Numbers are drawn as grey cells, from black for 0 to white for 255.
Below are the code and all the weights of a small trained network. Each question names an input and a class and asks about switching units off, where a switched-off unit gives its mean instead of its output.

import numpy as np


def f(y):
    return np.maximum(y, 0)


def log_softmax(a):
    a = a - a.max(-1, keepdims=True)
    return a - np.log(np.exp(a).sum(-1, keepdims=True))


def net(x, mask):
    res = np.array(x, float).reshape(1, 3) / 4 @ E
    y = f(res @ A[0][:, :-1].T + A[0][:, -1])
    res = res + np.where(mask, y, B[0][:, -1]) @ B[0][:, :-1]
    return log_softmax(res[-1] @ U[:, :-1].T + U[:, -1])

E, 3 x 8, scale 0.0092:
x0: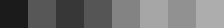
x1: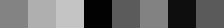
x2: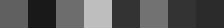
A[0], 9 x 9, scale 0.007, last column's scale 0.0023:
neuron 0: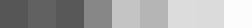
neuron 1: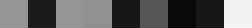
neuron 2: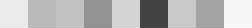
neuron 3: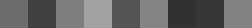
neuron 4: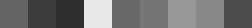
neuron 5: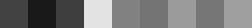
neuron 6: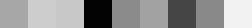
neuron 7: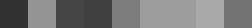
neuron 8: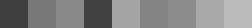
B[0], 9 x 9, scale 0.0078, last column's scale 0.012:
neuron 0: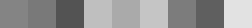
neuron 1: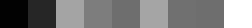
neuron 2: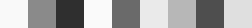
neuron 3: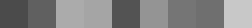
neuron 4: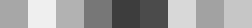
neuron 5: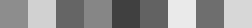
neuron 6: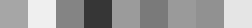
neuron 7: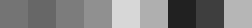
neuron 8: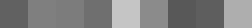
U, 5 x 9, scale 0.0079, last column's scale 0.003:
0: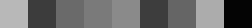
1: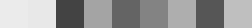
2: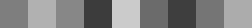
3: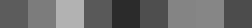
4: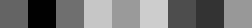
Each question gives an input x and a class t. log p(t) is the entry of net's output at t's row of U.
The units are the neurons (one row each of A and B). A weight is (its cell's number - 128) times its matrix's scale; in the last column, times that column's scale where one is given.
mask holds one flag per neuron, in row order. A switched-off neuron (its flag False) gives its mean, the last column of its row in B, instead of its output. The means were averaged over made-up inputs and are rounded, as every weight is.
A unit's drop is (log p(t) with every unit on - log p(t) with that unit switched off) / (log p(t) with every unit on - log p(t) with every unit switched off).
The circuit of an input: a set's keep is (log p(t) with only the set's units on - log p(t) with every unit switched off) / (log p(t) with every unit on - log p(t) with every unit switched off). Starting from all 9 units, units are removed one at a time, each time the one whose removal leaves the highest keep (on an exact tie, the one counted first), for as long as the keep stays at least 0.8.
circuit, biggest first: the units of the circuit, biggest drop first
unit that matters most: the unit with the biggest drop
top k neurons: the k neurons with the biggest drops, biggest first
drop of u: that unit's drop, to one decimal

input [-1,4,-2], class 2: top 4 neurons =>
(neuron 5; neuron 4; neuron 2; neuron 0)
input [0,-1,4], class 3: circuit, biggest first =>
(neuron 2; neuron 0)
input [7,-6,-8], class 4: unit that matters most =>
neuron 7
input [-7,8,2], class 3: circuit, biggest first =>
(neuron 1; neuron 0)
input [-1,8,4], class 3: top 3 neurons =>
(neuron 6; neuron 2; neuron 0)
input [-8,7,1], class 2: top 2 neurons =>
(neuron 6; neuron 1)
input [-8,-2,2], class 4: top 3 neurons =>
(neuron 6; neuron 5; neuron 4)
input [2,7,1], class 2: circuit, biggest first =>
(neuron 6; neuron 2)
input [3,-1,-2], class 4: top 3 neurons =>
(neuron 6; neuron 4; neuron 5)
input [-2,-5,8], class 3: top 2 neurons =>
(neuron 4; neuron 1)
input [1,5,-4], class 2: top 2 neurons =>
(neuron 5; neuron 4)
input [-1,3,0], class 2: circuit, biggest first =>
(neuron 2; neuron 5)
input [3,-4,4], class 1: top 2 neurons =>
(neuron 5; neuron 4)
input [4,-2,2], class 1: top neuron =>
(neuron 1)
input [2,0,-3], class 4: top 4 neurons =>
(neuron 4; neuron 5; neuron 6; neuron 7)
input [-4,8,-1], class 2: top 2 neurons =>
(neuron 6; neuron 5)
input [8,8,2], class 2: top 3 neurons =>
(neuron 6; neuron 2; neuron 0)
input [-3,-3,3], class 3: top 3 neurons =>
(neuron 2; neuron 0; neuron 6)
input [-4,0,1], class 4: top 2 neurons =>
(neuron 4; neuron 5)
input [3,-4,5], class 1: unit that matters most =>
neuron 5
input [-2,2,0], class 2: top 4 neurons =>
(neuron 5; neuron 2; neuron 4; neuron 0)
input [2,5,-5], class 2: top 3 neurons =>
(neuron 5; neuron 4; neuron 8)
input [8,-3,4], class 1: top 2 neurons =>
(neuron 5; neuron 4)
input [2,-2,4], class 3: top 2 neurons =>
(neuron 2; neuron 4)
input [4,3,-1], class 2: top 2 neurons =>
(neuron 2; neuron 1)
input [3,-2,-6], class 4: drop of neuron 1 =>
-0.2
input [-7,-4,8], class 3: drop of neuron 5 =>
0.2
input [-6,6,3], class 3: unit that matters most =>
neuron 6
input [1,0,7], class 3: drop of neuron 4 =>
0.3
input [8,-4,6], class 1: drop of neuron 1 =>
0.0
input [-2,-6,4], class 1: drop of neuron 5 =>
0.2
